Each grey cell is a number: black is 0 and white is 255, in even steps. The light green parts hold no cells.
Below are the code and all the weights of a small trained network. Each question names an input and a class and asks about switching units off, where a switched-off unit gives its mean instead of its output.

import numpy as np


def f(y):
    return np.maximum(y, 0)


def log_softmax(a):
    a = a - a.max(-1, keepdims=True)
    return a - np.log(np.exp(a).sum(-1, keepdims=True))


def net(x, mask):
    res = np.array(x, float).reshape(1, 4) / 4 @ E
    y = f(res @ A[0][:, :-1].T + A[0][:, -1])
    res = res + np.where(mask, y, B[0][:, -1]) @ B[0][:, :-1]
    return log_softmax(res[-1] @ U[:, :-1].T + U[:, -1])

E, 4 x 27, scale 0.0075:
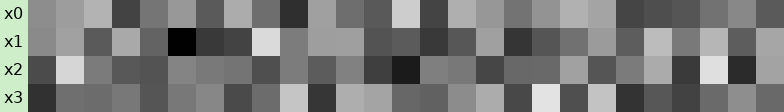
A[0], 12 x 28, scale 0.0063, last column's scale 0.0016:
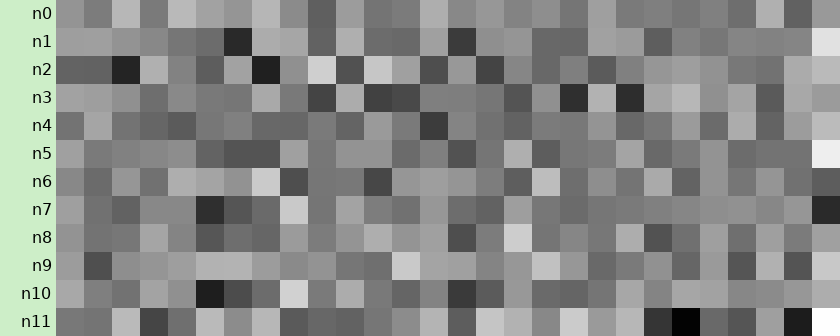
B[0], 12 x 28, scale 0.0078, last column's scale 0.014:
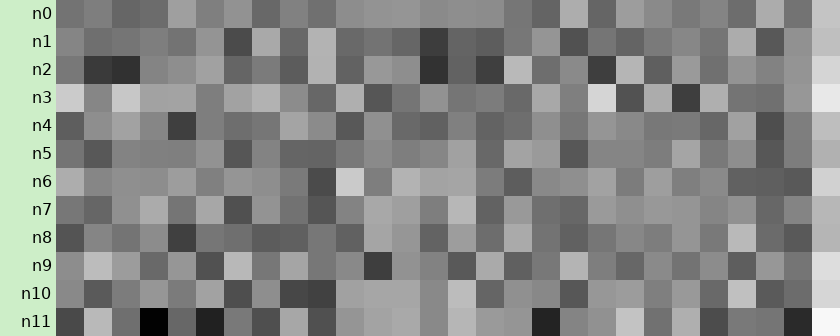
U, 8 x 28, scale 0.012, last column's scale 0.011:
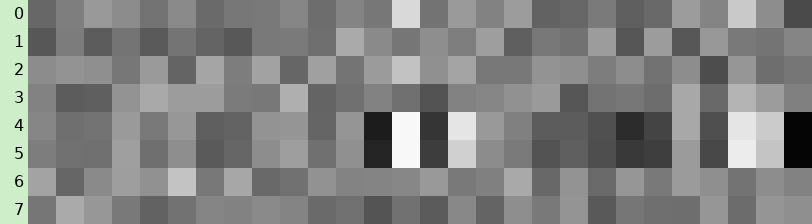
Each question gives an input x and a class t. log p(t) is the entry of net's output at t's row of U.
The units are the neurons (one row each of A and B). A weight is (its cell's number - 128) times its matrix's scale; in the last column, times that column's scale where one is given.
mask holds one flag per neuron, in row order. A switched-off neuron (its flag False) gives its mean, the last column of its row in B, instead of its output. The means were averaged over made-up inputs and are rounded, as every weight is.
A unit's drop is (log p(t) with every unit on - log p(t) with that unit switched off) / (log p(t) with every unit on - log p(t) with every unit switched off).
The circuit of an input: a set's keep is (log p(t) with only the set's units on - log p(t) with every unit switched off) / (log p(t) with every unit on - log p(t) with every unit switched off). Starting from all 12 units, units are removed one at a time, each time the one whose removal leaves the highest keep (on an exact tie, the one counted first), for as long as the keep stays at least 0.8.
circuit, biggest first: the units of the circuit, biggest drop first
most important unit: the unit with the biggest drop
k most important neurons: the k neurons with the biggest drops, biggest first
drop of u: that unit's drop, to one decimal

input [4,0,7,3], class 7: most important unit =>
n2
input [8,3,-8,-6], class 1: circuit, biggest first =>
n11, n1
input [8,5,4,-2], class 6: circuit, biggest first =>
n11, n3
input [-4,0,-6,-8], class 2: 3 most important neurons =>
n9, n2, n1
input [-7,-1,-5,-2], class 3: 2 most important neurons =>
n11, n2
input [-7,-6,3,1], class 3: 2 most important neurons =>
n11, n10
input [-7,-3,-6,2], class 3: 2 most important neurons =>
n2, n11
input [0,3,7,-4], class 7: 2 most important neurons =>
n4, n6
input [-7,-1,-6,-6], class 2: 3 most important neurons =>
n9, n1, n5
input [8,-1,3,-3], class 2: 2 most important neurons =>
n11, n2
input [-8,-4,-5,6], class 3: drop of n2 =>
0.1
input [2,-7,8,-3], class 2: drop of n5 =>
0.2
